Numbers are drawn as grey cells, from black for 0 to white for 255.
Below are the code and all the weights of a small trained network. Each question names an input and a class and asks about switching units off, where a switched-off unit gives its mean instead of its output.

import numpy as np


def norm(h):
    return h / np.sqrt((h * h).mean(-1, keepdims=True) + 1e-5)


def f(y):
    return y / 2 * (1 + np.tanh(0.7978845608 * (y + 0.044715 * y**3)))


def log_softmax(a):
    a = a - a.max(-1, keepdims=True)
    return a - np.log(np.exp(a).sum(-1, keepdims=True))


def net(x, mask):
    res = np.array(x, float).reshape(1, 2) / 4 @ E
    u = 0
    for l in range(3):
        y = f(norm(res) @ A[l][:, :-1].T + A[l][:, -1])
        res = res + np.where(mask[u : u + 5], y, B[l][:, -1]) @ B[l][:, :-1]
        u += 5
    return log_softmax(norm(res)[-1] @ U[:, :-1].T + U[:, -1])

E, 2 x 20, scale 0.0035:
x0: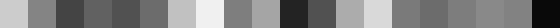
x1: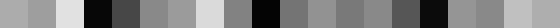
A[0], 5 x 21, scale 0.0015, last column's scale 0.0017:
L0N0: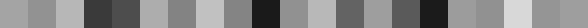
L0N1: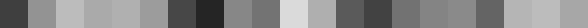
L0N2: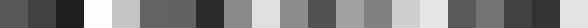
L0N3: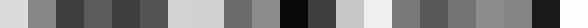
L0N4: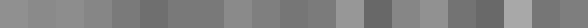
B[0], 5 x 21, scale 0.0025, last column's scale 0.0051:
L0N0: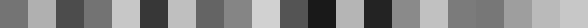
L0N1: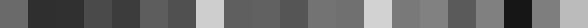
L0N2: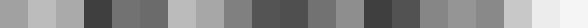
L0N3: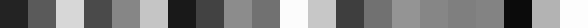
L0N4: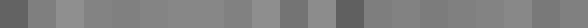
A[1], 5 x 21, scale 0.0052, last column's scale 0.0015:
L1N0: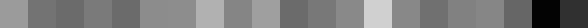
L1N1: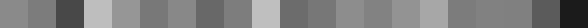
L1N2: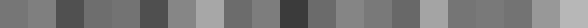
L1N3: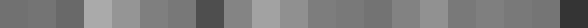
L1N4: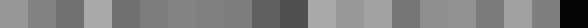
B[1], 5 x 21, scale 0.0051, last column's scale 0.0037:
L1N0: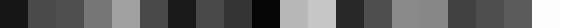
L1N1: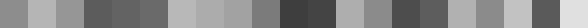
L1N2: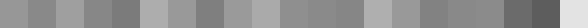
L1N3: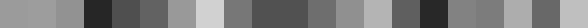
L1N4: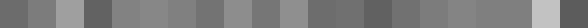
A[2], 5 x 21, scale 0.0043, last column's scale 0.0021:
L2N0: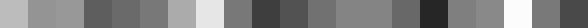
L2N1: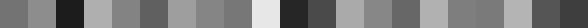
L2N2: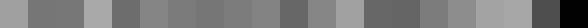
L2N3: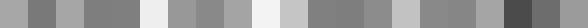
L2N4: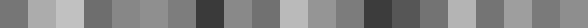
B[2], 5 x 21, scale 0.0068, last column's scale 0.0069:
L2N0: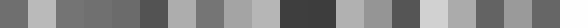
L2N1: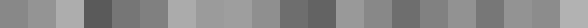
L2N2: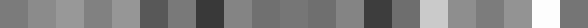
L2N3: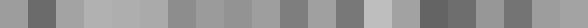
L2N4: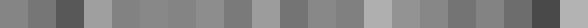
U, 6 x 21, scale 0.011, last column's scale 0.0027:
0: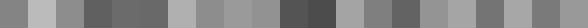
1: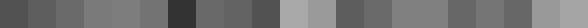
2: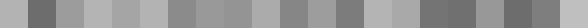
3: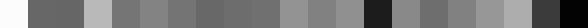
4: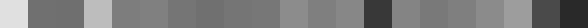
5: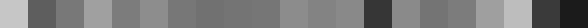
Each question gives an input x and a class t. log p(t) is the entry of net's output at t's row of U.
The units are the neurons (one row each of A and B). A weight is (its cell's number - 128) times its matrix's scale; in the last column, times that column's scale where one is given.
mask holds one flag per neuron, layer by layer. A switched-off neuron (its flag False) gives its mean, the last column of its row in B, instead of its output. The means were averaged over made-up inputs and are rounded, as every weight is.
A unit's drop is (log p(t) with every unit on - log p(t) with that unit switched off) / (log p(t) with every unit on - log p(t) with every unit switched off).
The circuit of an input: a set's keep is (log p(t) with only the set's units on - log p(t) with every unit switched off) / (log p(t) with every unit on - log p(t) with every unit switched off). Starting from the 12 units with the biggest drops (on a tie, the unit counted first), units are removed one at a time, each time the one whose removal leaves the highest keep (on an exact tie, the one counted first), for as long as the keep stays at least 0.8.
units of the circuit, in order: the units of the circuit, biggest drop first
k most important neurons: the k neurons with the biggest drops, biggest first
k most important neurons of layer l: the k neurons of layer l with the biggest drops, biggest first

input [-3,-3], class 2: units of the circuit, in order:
(L1N0; L2N0)
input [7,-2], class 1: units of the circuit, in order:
(L1N0)
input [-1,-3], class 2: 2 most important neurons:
(L0N2; L1N2)
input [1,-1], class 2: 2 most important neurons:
(L1N0; L1N3)
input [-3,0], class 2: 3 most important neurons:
(L1N0; L0N3; L0N1)
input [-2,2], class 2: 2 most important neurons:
(L1N2; L0N3)
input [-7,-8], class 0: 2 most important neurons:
(L0N3; L1N0)
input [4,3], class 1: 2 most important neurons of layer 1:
(L1N1; L1N3)
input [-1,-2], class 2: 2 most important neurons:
(L0N2; L1N2)
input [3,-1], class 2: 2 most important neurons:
(L0N3; L1N0)
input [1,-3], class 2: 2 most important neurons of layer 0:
(L0N2; L0N0)
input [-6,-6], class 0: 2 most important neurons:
(L0N3; L1N0)
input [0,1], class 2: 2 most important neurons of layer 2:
(L2N3; L2N0)
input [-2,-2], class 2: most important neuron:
(L1N2)
